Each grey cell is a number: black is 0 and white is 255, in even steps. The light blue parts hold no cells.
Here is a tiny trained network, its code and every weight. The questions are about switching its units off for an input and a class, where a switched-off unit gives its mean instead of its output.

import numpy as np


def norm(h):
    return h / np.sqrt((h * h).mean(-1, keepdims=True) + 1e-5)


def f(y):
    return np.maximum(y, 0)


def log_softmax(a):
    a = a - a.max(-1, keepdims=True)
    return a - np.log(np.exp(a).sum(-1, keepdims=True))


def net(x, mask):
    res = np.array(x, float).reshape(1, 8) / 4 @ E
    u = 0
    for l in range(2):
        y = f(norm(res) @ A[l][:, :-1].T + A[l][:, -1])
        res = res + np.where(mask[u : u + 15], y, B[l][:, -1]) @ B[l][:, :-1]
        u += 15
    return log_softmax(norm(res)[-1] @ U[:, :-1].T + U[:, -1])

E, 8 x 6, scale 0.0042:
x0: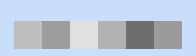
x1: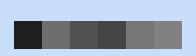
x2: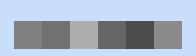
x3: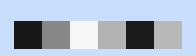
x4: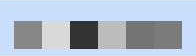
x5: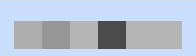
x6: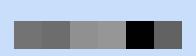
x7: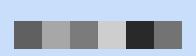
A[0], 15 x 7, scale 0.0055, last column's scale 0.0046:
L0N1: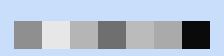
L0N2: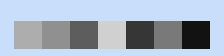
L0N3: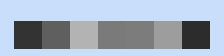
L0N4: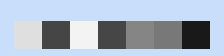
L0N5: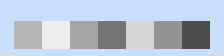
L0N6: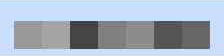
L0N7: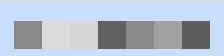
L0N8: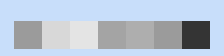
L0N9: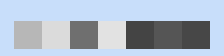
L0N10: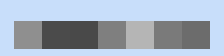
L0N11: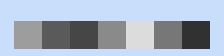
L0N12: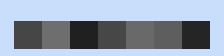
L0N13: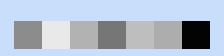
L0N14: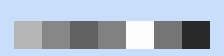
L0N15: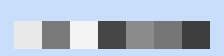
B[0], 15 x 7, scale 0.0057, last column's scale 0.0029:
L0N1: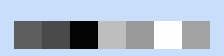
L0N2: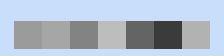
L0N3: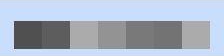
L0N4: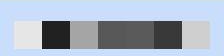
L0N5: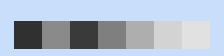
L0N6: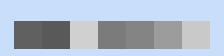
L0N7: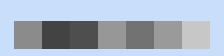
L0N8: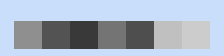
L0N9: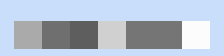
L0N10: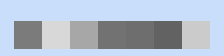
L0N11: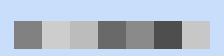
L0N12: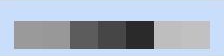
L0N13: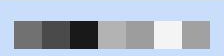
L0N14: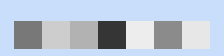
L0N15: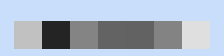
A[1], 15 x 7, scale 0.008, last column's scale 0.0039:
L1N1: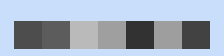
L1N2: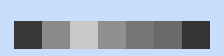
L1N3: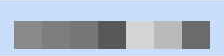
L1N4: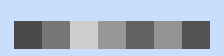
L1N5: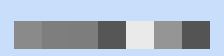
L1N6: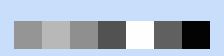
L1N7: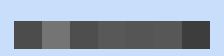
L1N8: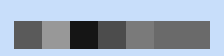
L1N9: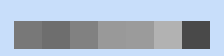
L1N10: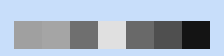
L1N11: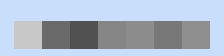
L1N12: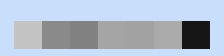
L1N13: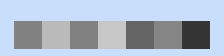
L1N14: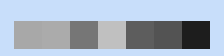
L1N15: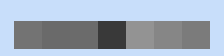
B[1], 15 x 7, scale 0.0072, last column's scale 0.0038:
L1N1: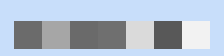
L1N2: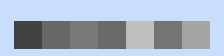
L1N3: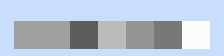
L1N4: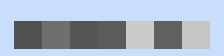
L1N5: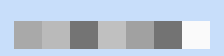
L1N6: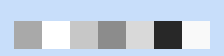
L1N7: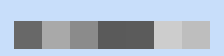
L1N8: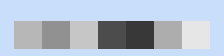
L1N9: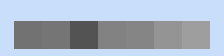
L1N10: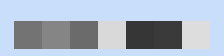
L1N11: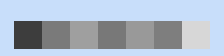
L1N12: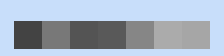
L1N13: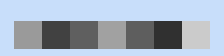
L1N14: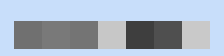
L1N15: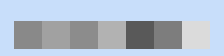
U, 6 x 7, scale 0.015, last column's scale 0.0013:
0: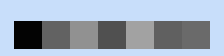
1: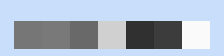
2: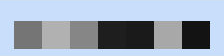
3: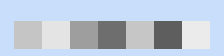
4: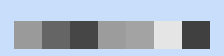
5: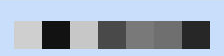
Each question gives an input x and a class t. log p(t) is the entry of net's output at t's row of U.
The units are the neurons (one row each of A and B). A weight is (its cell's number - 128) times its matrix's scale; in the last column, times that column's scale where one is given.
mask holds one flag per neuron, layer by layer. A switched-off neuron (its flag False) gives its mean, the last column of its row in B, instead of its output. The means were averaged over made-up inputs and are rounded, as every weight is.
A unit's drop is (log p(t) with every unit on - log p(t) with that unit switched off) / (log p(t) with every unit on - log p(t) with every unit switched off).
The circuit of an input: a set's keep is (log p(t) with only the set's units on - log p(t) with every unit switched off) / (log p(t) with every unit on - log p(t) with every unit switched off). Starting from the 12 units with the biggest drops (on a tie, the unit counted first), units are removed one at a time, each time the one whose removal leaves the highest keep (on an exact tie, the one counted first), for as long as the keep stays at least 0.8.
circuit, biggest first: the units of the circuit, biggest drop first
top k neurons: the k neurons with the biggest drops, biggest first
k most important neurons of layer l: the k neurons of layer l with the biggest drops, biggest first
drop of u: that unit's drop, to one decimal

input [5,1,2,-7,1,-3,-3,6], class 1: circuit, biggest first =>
[L1N10, L1N14]
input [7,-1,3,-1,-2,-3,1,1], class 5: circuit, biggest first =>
[L0N15, L0N4]
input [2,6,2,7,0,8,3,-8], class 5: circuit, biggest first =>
[L0N4]
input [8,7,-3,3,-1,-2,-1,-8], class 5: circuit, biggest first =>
[L0N4, L1N6]
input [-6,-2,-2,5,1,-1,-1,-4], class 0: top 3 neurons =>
[L0N3, L0N8, L0N5]
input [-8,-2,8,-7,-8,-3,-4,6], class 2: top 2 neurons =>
[L0N12, L1N8]
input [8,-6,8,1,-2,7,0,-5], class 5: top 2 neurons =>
[L0N4, L0N15]
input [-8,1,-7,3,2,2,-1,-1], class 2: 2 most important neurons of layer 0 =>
[L0N12, L0N14]
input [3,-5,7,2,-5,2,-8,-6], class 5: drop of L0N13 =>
-0.1
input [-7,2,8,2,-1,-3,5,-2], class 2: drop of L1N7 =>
0.1
